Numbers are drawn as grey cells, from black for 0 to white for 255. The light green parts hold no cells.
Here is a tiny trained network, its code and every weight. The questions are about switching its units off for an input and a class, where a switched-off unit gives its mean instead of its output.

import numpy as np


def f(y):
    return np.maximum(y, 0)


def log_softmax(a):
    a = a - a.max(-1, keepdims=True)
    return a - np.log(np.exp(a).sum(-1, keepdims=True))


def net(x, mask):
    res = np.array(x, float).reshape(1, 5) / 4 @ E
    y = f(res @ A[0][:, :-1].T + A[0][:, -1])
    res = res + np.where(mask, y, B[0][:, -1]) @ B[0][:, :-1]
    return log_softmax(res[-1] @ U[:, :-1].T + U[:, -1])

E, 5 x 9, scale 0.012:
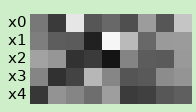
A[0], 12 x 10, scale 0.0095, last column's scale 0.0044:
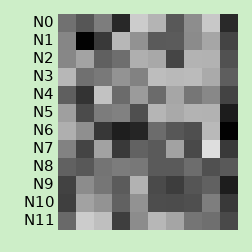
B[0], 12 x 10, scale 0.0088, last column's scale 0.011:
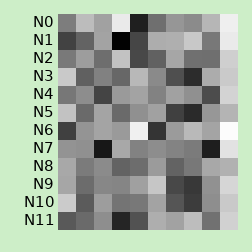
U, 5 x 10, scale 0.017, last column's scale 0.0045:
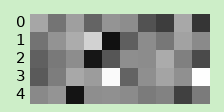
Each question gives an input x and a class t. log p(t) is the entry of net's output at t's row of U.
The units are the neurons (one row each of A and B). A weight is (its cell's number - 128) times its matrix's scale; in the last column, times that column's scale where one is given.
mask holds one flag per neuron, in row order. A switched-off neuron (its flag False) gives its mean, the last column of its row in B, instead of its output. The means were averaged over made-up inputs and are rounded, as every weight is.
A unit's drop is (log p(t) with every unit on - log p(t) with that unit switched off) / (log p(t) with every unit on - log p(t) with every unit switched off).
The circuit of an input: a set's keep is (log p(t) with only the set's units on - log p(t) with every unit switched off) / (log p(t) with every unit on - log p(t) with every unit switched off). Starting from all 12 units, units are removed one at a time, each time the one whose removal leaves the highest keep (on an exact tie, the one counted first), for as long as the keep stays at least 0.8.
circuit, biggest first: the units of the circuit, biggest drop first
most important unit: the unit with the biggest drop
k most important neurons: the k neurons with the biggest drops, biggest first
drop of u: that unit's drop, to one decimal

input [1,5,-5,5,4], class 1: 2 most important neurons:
(N0; N6)
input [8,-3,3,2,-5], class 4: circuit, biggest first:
(N7)
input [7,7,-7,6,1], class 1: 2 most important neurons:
(N0; N6)
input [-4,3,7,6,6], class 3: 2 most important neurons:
(N6; N11)
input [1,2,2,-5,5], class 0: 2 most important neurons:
(N1; N10)
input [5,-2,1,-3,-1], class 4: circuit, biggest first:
(N7; N0)
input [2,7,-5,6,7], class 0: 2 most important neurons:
(N9; N10)
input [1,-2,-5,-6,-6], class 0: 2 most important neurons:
(N3; N1)
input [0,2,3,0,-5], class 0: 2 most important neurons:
(N5; N3)
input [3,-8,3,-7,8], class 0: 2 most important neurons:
(N10; N0)
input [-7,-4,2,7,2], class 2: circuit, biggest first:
(N1; N7)
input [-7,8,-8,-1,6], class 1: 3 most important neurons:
(N0; N2; N6)
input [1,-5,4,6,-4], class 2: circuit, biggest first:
(N1; N0)
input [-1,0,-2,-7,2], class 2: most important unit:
N11
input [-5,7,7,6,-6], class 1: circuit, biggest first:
(N0; N2)
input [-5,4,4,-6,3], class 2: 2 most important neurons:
(N11; N7)
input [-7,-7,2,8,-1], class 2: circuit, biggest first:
(N1; N0; N7)
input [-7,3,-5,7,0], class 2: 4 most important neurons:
(N1; N7; N6; N4)
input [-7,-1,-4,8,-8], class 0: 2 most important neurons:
(N3; N5)
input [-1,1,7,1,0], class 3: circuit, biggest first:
(N6)
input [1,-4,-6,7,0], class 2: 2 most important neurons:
(N1; N6)
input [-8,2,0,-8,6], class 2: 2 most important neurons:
(N11; N7)
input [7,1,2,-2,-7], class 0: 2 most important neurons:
(N5; N3)
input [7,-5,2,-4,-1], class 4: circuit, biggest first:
(N7; N0)
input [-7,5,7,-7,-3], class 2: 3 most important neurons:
(N11; N7; N4)
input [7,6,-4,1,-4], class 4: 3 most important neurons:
(N7; N4; N6)
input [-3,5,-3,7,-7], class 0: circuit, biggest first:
(N3)
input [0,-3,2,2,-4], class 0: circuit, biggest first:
(N0; N5)
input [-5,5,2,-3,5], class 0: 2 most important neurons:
(N9; N7)
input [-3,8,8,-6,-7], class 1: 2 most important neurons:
(N0; N2)
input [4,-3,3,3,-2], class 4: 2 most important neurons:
(N7; N0)
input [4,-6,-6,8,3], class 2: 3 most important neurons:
(N1; N0; N6)
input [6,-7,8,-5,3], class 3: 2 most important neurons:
(N6; N0)
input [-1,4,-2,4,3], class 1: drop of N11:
0.2
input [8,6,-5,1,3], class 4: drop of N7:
0.5
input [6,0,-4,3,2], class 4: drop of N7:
0.3
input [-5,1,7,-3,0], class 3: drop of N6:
0.7
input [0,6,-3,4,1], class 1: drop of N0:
0.6
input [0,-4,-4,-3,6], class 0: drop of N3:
0.0
